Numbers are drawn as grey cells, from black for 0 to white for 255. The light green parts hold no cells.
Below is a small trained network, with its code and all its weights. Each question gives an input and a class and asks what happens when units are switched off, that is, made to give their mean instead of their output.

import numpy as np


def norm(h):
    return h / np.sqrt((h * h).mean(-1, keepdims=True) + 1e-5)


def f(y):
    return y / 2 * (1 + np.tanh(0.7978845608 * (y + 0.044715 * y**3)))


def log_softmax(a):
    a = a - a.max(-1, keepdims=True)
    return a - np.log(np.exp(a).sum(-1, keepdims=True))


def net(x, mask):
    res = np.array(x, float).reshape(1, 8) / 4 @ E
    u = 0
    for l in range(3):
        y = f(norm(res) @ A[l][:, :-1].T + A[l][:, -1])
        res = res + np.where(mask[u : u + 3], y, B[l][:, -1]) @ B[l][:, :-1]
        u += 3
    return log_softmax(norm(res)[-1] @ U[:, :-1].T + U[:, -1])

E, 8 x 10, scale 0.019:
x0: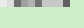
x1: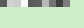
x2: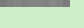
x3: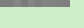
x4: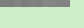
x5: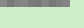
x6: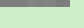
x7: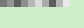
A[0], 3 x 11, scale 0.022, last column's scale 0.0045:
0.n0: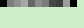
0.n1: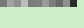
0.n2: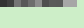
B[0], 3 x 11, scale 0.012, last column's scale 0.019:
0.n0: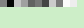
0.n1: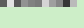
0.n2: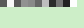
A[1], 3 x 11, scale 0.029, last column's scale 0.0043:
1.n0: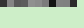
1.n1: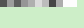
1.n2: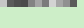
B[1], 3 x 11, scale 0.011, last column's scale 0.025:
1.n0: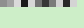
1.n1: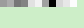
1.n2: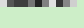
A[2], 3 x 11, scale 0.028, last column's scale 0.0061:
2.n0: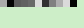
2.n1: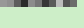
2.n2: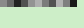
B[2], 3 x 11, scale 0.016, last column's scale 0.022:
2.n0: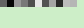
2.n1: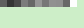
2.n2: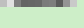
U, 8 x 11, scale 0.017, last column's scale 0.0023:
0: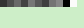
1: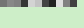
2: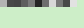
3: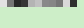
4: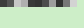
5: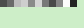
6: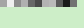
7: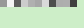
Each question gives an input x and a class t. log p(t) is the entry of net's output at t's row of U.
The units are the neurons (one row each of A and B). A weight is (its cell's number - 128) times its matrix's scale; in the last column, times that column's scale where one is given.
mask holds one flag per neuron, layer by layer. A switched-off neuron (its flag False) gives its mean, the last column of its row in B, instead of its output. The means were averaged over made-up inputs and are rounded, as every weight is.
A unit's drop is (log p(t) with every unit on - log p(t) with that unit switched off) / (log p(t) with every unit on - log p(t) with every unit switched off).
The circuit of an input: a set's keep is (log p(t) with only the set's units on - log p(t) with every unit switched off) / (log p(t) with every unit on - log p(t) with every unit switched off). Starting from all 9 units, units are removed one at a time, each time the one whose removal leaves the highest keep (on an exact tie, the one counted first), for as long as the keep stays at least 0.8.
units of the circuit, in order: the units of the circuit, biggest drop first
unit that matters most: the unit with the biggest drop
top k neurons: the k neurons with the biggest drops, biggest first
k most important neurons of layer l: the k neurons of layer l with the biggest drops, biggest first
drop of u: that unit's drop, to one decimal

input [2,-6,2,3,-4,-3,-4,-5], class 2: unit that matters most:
0.n2
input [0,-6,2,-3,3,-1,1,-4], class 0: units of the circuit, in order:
0.n0; 1.n1
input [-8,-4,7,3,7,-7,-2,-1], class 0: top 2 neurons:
0.n2; 1.n1
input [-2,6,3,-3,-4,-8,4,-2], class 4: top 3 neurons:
1.n1; 0.n0; 0.n1
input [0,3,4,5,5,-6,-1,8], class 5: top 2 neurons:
0.n2; 2.n0
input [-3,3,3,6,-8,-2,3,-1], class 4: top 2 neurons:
0.n0; 1.n1
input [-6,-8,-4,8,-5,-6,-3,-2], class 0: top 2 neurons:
1.n1; 2.n1
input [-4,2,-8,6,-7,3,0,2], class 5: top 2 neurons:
0.n0; 0.n2
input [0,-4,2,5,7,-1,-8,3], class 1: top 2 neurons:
0.n0; 1.n0
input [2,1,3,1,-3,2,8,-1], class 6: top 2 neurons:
1.n1; 1.n0
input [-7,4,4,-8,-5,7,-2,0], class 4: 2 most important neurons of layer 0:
0.n0; 0.n2
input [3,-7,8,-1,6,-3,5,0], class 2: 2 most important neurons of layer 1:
1.n2; 1.n1
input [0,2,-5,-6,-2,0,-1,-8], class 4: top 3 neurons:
1.n1; 1.n0; 0.n2
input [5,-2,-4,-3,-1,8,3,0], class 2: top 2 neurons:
0.n2; 1.n1
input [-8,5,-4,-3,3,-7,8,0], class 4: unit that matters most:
0.n0
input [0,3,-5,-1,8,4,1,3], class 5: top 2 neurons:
0.n0; 0.n2
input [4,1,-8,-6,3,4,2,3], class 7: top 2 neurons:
0.n0; 0.n1
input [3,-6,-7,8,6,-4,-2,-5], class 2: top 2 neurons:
1.n1; 0.n2
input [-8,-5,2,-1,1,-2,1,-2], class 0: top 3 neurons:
1.n1; 0.n2; 2.n1
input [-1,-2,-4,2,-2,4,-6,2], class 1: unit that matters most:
1.n0
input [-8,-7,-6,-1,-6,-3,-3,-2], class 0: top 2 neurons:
1.n1; 2.n1
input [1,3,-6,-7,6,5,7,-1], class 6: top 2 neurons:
1.n1; 0.n1
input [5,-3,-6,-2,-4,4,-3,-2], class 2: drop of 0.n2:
0.1
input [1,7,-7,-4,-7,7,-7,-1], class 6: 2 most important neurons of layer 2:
2.n0; 2.n1
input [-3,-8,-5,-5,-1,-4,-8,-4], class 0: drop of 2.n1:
0.1
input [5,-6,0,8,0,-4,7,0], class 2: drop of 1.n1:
0.2
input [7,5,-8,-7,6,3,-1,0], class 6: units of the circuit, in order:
1.n1
